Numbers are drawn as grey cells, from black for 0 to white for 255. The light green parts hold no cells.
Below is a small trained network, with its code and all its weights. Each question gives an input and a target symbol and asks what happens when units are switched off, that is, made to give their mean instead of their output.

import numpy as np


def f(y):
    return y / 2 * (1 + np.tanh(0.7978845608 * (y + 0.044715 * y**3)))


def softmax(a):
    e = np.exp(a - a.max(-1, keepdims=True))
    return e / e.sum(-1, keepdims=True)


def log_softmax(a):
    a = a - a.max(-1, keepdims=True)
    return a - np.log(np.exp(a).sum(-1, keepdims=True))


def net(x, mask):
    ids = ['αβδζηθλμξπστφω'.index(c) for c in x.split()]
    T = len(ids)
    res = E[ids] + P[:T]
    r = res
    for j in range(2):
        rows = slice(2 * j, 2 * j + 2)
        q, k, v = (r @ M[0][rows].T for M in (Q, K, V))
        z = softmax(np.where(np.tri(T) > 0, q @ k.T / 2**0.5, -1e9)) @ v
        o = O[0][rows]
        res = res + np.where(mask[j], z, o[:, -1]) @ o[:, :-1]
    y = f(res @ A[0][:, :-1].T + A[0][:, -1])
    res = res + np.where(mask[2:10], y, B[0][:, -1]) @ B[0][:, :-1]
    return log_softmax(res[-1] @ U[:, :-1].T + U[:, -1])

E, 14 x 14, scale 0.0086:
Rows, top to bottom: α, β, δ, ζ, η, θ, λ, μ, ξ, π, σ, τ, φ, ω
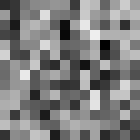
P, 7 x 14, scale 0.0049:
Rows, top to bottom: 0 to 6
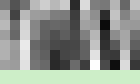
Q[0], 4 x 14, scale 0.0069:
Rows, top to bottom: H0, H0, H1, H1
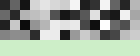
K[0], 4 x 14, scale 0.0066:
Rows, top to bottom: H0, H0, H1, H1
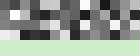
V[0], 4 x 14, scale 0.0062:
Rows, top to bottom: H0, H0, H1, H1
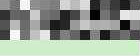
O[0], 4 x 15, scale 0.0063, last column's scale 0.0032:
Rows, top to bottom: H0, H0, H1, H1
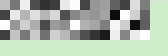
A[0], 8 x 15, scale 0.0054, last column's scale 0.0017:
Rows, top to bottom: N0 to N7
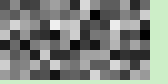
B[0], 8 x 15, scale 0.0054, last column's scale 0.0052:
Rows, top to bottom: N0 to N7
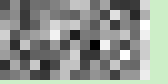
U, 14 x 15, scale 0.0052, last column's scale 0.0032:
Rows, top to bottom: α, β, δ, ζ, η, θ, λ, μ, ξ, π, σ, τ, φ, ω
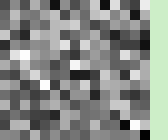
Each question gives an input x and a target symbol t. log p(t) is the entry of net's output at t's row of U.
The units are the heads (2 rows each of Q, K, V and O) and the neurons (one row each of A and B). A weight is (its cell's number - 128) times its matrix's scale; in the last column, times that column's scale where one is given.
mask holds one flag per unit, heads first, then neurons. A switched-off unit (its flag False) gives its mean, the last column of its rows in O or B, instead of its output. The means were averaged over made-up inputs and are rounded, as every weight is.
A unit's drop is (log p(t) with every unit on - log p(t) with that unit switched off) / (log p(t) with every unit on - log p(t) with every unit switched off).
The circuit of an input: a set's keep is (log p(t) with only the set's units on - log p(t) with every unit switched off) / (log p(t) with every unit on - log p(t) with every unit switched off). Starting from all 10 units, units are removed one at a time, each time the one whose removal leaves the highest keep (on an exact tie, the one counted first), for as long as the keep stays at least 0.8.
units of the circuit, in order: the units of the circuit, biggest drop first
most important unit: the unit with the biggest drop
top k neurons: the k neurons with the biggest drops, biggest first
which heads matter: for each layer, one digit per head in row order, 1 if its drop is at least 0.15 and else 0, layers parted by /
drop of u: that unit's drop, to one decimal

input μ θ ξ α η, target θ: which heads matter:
10
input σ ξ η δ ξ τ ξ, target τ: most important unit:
H1
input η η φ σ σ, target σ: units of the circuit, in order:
N3; H0; H1
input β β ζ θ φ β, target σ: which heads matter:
10
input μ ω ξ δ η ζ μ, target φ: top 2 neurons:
N3; N5
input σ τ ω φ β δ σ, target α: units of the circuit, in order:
H1; H0
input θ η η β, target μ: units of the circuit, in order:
H1; N4
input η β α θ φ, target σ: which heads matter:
10
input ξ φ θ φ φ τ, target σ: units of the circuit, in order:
N3; H0
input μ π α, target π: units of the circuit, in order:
H0; N4; N0
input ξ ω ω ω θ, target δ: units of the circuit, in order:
H1; N2
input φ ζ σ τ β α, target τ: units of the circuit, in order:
H1; N5; N3
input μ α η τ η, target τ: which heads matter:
01
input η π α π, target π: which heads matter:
11
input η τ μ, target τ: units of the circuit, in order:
H1; N5
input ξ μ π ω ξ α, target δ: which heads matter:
01
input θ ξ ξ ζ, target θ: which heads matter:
10
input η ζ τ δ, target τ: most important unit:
H1
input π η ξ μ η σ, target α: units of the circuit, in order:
H0; N2
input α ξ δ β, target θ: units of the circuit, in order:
H0
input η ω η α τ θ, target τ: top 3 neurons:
N5; N7; N3
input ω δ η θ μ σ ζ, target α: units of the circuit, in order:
H0; H1; N6; N4
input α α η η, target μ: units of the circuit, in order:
H1; N4
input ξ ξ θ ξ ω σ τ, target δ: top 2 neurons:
N2; N6
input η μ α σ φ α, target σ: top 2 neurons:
N3; N0
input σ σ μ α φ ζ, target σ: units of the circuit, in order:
H0; N3; H1
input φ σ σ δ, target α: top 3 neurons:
N6; N2; N4
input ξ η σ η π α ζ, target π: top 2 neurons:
N4; N0
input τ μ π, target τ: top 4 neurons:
N5; N3; N7; N0
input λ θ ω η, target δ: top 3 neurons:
N2; N6; N3
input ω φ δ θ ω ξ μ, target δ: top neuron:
N2
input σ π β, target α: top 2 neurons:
N6; N2
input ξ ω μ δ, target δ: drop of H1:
1.4
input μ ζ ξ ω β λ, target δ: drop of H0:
-0.1
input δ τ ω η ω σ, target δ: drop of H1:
1.3
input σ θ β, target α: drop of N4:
0.2
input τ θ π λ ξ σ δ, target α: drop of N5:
0.1
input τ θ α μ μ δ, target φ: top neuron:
N7
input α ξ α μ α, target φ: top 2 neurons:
N3; N5
